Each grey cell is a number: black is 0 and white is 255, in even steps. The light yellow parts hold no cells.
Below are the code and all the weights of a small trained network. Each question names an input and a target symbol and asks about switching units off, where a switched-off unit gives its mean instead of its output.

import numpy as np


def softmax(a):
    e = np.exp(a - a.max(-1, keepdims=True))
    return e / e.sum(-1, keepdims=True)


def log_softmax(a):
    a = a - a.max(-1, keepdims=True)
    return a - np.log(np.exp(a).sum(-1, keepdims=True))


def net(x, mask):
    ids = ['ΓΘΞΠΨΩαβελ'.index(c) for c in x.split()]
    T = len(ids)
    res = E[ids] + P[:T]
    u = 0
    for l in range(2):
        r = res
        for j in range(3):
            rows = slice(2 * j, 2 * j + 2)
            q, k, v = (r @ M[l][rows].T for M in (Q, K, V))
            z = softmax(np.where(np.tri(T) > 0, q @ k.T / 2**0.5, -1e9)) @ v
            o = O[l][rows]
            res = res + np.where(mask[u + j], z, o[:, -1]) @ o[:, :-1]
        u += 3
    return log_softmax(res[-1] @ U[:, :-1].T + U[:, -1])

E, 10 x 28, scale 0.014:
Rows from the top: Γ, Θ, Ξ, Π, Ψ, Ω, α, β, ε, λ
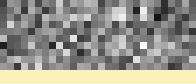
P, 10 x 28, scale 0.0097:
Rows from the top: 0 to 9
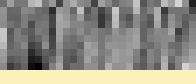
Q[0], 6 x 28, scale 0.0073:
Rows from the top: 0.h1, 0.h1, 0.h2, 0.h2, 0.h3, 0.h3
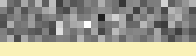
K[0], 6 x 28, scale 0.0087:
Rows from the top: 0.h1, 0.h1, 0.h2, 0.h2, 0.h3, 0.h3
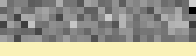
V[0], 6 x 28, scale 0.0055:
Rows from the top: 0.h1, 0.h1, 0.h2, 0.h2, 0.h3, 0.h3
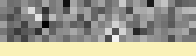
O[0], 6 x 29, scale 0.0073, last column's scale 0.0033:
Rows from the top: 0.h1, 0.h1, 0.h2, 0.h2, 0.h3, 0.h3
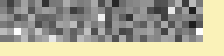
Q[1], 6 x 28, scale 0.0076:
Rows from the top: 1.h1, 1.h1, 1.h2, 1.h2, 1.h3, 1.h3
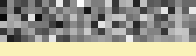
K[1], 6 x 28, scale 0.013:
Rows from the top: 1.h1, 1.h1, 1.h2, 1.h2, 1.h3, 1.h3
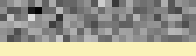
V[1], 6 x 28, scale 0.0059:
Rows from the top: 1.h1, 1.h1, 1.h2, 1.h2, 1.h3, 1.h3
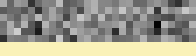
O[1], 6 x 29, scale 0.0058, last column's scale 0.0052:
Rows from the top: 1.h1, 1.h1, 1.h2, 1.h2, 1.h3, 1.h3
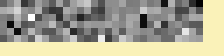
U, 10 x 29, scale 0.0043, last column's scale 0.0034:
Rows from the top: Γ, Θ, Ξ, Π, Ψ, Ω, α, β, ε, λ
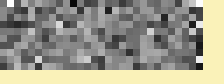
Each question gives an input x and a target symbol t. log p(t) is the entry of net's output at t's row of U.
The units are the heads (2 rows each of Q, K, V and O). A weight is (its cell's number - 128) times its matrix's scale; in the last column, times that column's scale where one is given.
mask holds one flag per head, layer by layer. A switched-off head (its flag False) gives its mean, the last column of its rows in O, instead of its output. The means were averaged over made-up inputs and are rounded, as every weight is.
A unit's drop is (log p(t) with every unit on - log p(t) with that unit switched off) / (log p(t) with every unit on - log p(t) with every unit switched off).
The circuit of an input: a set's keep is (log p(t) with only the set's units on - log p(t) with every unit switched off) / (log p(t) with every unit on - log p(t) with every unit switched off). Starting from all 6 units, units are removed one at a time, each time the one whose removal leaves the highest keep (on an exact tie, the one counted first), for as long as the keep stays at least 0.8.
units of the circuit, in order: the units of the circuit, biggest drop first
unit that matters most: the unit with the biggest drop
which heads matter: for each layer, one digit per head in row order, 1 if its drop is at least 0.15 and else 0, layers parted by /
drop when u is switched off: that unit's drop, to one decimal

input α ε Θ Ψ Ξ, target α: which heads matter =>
100 / 001
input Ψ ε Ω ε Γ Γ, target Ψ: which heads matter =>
100 / 000
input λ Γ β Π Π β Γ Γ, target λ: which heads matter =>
010 / 011
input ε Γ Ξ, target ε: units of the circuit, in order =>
0.h3, 1.h1
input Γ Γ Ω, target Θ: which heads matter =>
010 / 000
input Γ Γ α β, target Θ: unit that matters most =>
0.h2
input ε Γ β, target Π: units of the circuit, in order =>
0.h3, 1.h2, 1.h1
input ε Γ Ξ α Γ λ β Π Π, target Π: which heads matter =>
011 / 110
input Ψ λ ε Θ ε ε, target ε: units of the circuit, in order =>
1.h1, 0.h3
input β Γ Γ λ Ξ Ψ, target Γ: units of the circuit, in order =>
1.h1, 1.h2
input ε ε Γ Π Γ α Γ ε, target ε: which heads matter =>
001 / 110
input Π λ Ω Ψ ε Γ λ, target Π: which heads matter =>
001 / 100
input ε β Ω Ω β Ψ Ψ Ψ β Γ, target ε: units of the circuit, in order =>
0.h3, 1.h1
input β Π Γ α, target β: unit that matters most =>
1.h3
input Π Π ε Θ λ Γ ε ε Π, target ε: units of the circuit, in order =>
1.h1, 1.h2
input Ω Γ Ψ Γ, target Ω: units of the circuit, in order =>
0.h1, 1.h3
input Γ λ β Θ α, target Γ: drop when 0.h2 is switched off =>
0.2
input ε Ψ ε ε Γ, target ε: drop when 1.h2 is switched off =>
0.3
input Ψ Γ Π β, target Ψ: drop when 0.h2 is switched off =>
0.1
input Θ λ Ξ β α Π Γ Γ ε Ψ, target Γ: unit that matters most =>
0.h3
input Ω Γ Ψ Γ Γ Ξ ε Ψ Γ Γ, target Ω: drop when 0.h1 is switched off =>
0.4
